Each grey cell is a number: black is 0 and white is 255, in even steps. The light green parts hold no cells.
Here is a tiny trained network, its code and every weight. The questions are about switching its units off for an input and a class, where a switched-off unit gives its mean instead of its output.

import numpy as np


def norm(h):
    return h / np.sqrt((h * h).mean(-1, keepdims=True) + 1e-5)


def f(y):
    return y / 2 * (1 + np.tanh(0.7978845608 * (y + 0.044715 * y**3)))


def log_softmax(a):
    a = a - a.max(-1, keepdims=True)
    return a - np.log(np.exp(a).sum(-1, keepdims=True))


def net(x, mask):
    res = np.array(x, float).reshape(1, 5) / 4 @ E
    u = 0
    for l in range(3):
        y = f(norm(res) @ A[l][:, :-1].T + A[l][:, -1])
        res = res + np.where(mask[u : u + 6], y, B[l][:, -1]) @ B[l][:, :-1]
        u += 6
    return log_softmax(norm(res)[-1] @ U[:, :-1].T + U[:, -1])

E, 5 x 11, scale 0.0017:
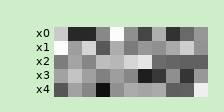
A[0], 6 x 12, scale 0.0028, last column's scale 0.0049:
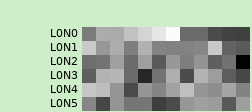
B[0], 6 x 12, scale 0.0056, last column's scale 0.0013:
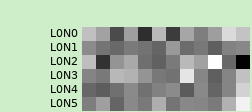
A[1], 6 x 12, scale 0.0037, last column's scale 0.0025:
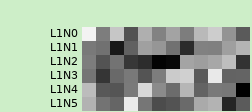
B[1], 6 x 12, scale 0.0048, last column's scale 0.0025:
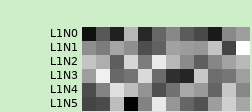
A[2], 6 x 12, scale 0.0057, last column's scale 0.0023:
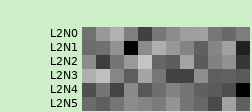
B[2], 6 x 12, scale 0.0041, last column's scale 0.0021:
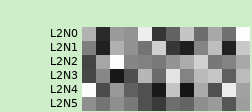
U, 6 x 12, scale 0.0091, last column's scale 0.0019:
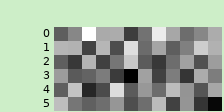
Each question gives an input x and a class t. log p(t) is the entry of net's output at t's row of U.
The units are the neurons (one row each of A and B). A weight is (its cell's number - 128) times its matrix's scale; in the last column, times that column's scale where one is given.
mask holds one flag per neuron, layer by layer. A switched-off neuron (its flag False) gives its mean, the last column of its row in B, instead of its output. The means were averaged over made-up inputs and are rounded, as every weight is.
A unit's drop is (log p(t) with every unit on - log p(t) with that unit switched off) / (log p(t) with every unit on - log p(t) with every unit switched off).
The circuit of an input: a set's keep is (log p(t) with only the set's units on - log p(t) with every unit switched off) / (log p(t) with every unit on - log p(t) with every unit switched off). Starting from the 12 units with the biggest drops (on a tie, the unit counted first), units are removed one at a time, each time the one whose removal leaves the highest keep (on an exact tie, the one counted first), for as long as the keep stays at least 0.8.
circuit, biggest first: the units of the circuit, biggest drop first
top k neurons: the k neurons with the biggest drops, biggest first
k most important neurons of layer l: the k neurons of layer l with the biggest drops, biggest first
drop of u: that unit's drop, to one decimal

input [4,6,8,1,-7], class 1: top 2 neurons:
[L0N0; L2N1]
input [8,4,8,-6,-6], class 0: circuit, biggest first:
[L1N4]
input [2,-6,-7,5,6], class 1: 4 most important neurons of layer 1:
[L1N2; L1N5; L1N0; L1N3]
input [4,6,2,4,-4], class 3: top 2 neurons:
[L1N0; L0N3]
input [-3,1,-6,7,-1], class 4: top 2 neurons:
[L2N3; L0N0]
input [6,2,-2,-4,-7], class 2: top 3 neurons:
[L1N5; L2N1; L0N3]
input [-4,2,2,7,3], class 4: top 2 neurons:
[L2N3; L1N5]
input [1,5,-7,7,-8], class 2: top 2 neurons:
[L1N5; L0N0]
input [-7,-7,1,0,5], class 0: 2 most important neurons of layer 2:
[L2N0; L2N3]
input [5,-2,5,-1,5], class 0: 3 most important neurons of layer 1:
[L1N5; L1N4; L1N2]
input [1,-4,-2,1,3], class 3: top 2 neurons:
[L1N5; L2N4]
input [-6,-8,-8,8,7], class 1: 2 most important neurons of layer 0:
[L0N4; L0N1]
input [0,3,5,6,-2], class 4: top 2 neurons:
[L2N3; L1N2]
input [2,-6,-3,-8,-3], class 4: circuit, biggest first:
[L1N3]
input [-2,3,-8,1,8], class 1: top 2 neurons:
[L1N2; L1N5]
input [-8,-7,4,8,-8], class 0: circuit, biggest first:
[L0N3; L2N0]
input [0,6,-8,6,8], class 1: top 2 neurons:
[L1N2; L1N5]
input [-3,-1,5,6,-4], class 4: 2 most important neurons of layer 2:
[L2N3; L2N1]
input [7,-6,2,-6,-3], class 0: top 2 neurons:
[L2N2; L1N4]
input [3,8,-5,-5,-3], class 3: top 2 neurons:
[L1N0; L0N0]
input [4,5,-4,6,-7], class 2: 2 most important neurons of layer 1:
[L1N5; L1N3]
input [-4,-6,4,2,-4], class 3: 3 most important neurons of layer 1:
[L1N2; L1N1; L1N4]
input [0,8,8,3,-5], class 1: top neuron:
[L0N0]
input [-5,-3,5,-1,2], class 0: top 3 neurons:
[L1N2; L2N0; L0N5]
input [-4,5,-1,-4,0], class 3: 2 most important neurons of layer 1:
[L1N0; L1N1]
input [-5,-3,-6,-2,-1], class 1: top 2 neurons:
[L1N2; L1N1]
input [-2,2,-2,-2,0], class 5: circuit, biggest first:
[L2N0]
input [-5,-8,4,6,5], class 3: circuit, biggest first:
[L1N5; L2N4]
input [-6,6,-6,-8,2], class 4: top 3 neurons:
[L1N3; L0N0; L1N1]
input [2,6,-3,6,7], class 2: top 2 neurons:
[L2N1; L1N3]
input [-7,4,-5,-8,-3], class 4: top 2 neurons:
[L1N3; L1N1]
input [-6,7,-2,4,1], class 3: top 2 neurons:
[L1N0; L1N1]
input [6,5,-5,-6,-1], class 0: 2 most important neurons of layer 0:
[L0N0; L0N5]
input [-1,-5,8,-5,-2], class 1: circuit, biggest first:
[L0N0]
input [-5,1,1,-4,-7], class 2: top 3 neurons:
[L1N5; L2N1; L1N1]
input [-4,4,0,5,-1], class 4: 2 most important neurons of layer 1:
[L1N1; L1N4]
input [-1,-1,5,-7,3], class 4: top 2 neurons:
[L1N3; L0N5]
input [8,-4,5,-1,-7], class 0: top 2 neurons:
[L1N4; L2N2]
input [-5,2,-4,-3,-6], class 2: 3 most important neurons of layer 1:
[L1N5; L1N1; L1N4]
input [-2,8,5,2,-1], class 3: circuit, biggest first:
[L1N0]
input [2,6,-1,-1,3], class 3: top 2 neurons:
[L1N0; L1N5]
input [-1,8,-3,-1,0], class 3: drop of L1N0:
0.2
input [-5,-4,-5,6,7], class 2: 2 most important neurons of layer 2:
[L2N1; L2N2]
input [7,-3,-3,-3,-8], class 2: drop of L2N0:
0.1
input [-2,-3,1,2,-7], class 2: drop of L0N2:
0.0
